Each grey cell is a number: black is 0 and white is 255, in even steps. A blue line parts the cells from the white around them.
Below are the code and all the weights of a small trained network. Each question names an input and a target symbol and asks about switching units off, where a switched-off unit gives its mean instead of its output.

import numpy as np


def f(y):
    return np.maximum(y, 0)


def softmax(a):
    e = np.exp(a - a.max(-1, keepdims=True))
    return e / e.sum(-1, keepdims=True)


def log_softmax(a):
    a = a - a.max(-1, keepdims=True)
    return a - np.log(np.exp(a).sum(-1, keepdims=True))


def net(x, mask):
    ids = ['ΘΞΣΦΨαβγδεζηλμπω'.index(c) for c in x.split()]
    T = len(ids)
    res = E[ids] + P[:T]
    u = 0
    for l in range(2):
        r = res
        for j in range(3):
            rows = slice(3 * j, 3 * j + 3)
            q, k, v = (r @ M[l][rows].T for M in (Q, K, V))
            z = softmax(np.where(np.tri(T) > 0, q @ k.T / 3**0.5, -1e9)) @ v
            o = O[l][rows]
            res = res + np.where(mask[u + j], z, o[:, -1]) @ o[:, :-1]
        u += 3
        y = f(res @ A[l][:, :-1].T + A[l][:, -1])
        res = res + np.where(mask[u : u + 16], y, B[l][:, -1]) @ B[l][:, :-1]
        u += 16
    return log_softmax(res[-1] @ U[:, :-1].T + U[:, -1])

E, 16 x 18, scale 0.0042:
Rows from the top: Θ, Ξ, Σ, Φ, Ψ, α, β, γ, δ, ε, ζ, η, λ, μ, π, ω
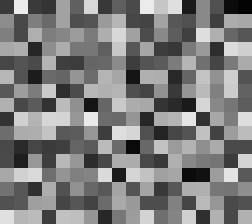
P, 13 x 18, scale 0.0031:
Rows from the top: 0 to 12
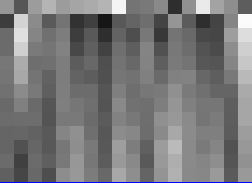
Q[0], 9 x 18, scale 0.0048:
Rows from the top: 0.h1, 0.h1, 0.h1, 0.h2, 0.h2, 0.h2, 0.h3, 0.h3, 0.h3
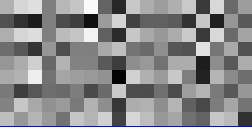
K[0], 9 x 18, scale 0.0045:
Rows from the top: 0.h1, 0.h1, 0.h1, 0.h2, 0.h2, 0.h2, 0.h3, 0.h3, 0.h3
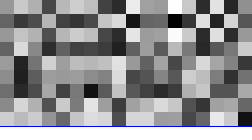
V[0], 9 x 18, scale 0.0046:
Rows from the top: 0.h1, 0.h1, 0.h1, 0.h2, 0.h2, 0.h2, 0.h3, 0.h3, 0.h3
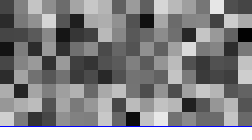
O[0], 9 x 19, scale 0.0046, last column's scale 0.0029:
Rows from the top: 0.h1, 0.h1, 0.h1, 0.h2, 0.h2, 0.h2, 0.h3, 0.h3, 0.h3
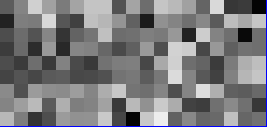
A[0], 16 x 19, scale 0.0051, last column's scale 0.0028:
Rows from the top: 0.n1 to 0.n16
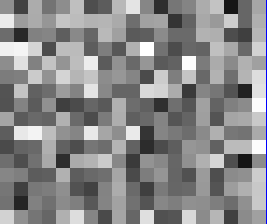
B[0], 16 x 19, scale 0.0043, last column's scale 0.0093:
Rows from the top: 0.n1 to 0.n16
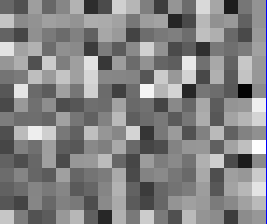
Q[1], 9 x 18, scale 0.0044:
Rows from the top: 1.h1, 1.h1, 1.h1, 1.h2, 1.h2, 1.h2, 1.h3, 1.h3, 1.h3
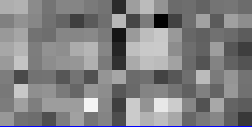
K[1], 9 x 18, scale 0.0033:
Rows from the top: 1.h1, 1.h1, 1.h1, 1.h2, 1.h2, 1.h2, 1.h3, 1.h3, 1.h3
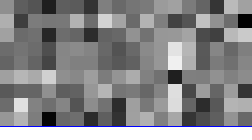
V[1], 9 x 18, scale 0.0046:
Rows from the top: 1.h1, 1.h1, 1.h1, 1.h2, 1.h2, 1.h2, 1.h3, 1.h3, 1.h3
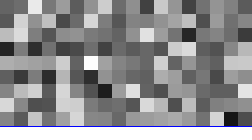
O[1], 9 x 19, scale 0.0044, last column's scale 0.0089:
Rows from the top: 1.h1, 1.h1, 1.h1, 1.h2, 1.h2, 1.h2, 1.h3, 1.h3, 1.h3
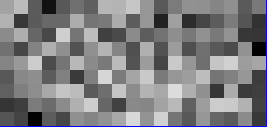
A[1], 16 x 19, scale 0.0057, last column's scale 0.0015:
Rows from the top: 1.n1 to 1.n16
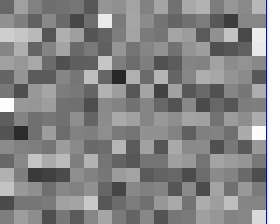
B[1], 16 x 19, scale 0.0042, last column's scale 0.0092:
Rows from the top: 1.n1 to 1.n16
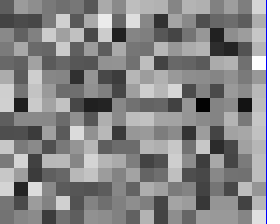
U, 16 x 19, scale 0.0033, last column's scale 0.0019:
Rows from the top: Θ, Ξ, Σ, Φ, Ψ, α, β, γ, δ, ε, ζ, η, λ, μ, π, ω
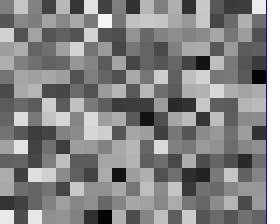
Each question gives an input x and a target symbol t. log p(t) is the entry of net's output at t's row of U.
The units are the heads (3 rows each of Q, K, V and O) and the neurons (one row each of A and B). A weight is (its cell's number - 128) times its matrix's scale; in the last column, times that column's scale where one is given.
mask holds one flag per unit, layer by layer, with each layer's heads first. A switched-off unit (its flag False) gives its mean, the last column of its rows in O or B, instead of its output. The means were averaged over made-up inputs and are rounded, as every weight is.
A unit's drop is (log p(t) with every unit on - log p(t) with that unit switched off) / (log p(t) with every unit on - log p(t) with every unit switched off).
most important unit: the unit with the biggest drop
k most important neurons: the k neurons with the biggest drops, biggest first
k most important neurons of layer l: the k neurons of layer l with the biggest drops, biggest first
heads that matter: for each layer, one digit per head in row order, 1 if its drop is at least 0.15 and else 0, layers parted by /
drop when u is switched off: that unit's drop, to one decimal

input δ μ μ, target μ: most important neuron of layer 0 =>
0.n6
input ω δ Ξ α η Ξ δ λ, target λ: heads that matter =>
000 / 010
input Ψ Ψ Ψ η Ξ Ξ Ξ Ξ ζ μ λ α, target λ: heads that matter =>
100 / 111
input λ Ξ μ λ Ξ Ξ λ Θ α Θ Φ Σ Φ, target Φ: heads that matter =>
010 / 110
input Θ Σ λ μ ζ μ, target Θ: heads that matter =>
000 / 110
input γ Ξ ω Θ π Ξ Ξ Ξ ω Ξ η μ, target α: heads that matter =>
110 / 110
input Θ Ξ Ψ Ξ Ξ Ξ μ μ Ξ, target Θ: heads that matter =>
000 / 110
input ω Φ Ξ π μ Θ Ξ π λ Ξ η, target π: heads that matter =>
110 / 001
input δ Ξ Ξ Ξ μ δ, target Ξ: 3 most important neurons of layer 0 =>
0.n6; 0.n5; 0.n10
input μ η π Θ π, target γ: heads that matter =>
010 / 110
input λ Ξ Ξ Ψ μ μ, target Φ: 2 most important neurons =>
1.n3; 0.n2
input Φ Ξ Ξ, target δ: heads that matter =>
010 / 101
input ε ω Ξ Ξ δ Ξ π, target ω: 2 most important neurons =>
0.n10; 1.n8
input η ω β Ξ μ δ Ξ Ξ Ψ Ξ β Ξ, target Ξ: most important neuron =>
0.n1
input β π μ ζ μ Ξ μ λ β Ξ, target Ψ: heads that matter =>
110 / 111
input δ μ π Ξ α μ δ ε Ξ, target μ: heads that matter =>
110 / 101
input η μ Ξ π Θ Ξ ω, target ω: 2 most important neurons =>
1.n8; 0.n4
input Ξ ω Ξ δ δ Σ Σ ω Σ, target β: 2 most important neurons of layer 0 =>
0.n2; 0.n3
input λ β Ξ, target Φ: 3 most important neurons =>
1.n3; 0.n2; 0.n4
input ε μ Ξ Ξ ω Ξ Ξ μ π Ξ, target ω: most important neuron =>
0.n10
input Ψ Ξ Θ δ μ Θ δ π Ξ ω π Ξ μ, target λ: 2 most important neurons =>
1.n7; 1.n8
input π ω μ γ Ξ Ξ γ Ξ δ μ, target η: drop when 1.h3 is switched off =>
0.5
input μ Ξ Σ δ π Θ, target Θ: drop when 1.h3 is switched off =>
0.2
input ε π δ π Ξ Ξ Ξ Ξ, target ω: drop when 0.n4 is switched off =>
0.0
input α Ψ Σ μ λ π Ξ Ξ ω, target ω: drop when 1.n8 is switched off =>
0.1
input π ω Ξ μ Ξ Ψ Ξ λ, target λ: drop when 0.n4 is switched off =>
0.1
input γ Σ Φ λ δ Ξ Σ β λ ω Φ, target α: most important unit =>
1.h1
